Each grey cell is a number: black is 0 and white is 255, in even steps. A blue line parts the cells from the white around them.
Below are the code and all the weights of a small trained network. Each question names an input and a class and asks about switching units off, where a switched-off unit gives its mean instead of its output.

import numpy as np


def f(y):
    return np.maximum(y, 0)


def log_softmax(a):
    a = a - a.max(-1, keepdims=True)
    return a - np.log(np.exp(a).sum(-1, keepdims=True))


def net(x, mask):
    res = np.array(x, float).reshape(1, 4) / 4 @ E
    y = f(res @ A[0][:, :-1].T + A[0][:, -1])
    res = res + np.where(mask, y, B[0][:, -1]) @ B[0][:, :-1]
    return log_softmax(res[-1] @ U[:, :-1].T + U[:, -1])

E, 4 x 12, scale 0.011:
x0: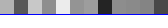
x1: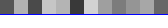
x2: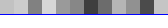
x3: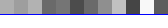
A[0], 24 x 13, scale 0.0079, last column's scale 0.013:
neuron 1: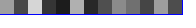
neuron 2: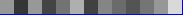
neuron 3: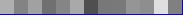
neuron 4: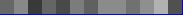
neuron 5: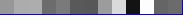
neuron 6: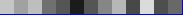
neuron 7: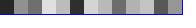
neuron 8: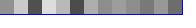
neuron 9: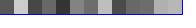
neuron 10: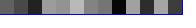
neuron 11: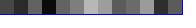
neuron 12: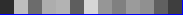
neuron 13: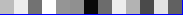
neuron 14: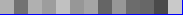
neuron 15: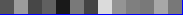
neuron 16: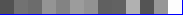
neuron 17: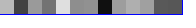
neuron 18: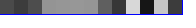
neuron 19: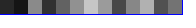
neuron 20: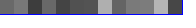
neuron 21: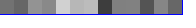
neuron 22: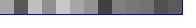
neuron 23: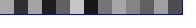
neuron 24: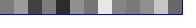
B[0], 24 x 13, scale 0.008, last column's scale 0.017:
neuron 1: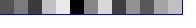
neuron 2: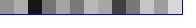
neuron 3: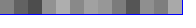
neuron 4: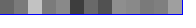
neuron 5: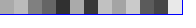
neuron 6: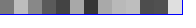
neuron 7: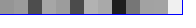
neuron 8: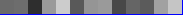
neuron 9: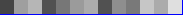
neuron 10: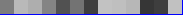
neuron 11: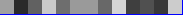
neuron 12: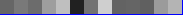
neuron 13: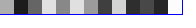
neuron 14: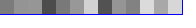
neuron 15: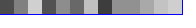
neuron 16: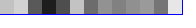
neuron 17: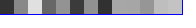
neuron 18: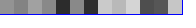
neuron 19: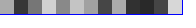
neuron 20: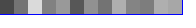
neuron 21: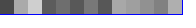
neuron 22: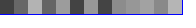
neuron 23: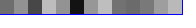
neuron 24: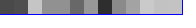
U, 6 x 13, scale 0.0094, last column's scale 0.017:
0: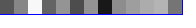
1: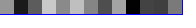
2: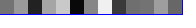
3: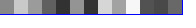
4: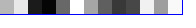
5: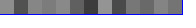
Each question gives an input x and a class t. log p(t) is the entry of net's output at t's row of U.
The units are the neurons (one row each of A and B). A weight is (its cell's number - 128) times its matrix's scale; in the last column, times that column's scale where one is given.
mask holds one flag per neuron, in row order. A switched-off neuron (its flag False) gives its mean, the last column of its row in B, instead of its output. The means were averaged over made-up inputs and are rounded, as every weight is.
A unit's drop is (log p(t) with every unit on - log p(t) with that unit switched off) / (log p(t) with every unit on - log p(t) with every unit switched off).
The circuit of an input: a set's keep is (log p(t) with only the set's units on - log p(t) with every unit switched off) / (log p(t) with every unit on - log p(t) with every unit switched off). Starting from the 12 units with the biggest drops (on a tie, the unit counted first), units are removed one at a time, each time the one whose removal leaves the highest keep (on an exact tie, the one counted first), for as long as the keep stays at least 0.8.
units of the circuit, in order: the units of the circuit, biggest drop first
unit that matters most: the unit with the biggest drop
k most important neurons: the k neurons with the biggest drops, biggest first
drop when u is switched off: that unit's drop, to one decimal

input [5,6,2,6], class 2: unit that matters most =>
neuron 7
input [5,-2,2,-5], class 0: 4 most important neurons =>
(neuron 5; neuron 6; neuron 17; neuron 22)
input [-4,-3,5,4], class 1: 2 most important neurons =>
(neuron 13; neuron 17)
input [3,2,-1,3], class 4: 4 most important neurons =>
(neuron 18; neuron 10; neuron 24; neuron 15)
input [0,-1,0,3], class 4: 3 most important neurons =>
(neuron 18; neuron 10; neuron 1)
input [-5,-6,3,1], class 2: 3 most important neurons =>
(neuron 1; neuron 23; neuron 2)
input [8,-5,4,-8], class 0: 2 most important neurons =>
(neuron 17; neuron 22)
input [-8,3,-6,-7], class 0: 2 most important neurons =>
(neuron 15; neuron 24)
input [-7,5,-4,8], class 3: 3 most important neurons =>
(neuron 5; neuron 6; neuron 17)
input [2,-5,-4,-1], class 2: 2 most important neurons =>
(neuron 13; neuron 1)
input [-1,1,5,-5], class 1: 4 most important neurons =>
(neuron 13; neuron 5; neuron 6; neuron 8)
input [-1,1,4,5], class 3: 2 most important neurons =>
(neuron 5; neuron 19)
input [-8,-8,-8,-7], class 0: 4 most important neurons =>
(neuron 15; neuron 9; neuron 13; neuron 24)
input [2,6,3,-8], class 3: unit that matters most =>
neuron 18
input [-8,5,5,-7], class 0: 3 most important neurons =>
(neuron 24; neuron 15; neuron 9)
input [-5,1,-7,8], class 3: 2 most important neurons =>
(neuron 5; neuron 6)
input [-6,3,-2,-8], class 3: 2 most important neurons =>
(neuron 18; neuron 10)
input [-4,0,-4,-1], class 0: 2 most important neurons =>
(neuron 13; neuron 15)
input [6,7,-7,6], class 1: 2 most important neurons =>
(neuron 19; neuron 11)
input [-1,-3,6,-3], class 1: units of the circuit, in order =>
(neuron 13)
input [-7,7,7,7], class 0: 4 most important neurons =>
(neuron 24; neuron 15; neuron 9; neuron 19)
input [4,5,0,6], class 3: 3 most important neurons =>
(neuron 5; neuron 6; neuron 1)
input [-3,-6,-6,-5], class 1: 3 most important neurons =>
(neuron 19; neuron 11; neuron 7)
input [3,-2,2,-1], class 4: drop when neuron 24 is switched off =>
0.2
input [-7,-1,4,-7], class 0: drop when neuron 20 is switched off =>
0.3
